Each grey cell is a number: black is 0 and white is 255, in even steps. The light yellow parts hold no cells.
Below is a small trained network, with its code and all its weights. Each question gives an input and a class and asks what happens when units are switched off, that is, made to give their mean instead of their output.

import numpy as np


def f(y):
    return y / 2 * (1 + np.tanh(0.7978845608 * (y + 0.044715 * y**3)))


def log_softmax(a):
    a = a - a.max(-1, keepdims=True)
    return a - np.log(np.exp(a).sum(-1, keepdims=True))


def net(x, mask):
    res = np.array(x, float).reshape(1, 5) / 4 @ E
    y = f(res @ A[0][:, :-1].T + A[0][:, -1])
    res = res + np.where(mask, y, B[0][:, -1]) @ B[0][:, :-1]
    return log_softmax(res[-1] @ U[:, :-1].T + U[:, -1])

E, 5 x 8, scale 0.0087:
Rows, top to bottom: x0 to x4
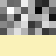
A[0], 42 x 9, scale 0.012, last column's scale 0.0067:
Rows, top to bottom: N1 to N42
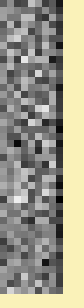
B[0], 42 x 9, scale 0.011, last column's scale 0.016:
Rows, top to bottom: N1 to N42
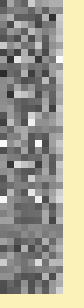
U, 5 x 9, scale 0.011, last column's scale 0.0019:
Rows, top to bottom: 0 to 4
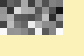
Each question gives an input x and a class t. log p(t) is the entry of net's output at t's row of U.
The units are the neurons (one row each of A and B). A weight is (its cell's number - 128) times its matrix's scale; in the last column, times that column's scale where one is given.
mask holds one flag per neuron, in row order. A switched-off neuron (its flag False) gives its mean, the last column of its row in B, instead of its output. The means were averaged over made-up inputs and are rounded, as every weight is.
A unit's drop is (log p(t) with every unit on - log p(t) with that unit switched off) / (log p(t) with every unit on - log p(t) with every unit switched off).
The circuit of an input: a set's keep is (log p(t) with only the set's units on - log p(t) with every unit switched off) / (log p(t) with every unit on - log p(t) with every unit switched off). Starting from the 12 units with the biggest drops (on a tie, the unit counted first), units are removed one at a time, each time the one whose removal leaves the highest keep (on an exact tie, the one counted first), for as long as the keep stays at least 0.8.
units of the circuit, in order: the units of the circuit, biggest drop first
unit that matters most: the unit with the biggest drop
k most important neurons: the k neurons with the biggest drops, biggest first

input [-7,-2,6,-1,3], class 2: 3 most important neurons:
[N16; N32; N24]
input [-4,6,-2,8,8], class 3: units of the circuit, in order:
[N28]
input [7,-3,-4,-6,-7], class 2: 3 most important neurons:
[N3; N29; N12]
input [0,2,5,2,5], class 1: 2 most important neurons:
[N9; N21]
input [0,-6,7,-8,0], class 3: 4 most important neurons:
[N18; N1; N24; N14]
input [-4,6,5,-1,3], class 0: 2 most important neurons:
[N6; N42]
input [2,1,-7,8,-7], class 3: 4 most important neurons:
[N28; N26; N9; N17]
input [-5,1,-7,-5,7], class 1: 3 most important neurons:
[N24; N14; N21]
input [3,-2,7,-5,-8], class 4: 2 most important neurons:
[N21; N7]
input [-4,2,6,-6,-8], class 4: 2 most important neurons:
[N21; N7]
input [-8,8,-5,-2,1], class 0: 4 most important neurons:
[N8; N6; N22; N42]
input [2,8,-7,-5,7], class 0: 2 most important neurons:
[N8; N6]
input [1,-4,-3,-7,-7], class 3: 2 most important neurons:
[N18; N1]
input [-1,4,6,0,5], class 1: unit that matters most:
N9
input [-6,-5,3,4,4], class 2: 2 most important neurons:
[N16; N32]
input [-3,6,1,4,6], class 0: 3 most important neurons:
[N6; N21; N42]
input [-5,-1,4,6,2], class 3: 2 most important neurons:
[N28; N17]
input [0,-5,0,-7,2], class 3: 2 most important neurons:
[N18; N1]
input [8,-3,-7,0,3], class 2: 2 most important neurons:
[N3; N9]
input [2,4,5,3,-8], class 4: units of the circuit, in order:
[N21]
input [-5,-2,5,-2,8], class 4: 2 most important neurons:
[N29; N38]
